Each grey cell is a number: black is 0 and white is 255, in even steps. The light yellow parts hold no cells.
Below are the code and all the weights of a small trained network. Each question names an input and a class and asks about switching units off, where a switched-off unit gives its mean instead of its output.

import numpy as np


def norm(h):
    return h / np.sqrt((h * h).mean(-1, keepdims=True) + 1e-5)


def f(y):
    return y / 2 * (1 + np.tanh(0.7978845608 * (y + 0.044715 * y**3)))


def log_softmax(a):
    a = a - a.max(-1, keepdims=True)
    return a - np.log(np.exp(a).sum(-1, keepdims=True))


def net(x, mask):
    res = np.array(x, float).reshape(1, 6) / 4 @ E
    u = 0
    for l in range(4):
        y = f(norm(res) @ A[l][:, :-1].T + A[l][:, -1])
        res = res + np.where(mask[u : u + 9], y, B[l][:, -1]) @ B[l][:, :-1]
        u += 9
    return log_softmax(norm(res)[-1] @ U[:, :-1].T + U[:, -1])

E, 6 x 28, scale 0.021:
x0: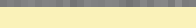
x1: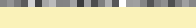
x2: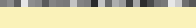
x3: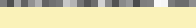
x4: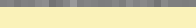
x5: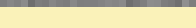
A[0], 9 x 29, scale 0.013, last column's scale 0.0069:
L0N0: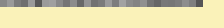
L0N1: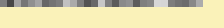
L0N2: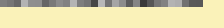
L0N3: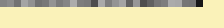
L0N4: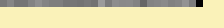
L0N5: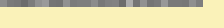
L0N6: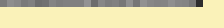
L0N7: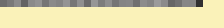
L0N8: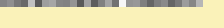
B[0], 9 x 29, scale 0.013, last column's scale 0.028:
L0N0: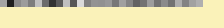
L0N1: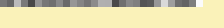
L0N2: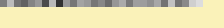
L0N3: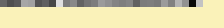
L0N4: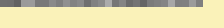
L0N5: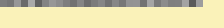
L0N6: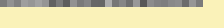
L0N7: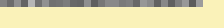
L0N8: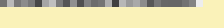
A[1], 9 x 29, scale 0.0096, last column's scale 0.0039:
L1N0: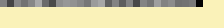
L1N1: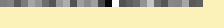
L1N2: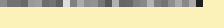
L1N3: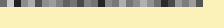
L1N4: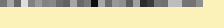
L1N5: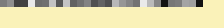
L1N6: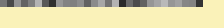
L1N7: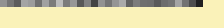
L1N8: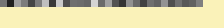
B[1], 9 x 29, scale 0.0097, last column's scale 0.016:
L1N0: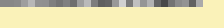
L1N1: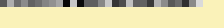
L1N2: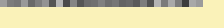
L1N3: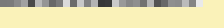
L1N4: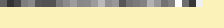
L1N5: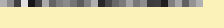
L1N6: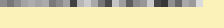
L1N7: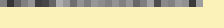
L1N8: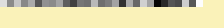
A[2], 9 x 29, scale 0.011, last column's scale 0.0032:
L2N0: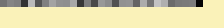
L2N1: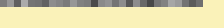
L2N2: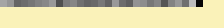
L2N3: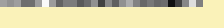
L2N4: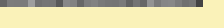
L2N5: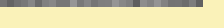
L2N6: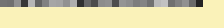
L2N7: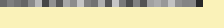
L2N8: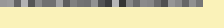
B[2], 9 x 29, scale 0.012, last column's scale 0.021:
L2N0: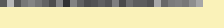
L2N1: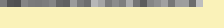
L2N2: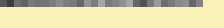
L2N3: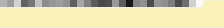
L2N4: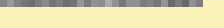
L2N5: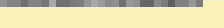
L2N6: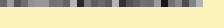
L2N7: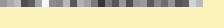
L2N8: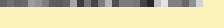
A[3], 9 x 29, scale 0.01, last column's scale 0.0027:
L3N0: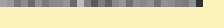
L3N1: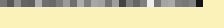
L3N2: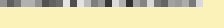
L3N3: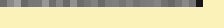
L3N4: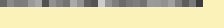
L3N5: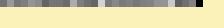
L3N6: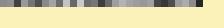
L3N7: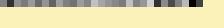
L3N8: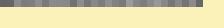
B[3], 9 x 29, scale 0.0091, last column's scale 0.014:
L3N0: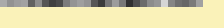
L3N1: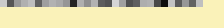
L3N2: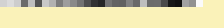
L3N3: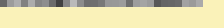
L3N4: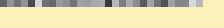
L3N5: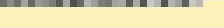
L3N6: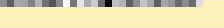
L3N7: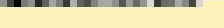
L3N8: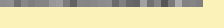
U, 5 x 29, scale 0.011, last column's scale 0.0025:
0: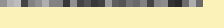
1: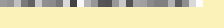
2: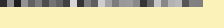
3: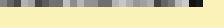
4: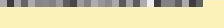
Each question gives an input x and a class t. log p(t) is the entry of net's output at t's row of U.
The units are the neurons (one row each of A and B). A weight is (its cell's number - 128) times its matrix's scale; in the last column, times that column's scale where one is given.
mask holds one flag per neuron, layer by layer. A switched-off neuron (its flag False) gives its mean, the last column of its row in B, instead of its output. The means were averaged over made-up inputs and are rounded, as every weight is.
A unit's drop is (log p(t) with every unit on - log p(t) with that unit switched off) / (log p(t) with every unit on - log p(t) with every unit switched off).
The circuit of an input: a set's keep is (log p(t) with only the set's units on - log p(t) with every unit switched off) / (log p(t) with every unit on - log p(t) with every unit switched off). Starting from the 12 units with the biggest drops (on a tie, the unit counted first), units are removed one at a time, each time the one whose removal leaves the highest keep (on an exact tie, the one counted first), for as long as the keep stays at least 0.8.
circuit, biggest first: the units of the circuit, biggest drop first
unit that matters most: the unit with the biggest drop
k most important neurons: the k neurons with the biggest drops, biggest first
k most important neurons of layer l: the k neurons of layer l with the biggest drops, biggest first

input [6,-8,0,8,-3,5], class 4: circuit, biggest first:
[L2N3]
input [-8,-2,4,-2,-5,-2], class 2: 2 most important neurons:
[L0N1; L0N8]
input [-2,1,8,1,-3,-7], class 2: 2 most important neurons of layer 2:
[L2N3; L2N1]
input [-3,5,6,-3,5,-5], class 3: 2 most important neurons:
[L0N1; L0N3]
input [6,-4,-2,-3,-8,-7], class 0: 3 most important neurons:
[L0N1; L0N8; L0N2]
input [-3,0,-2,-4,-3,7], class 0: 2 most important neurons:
[L0N8; L0N1]
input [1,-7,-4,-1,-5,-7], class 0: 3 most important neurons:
[L0N1; L1N1; L0N3]
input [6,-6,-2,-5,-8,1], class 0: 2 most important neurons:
[L0N1; L0N2]
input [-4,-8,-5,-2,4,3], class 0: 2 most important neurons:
[L0N1; L1N1]
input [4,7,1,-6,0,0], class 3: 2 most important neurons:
[L0N2; L1N7]
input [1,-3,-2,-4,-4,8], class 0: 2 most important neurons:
[L0N8; L0N1]
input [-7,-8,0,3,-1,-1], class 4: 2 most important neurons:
[L0N2; L1N8]
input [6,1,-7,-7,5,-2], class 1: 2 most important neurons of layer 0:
[L0N1; L0N3]
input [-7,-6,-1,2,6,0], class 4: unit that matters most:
L0N2
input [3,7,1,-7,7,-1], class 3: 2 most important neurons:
[L0N2; L1N7]
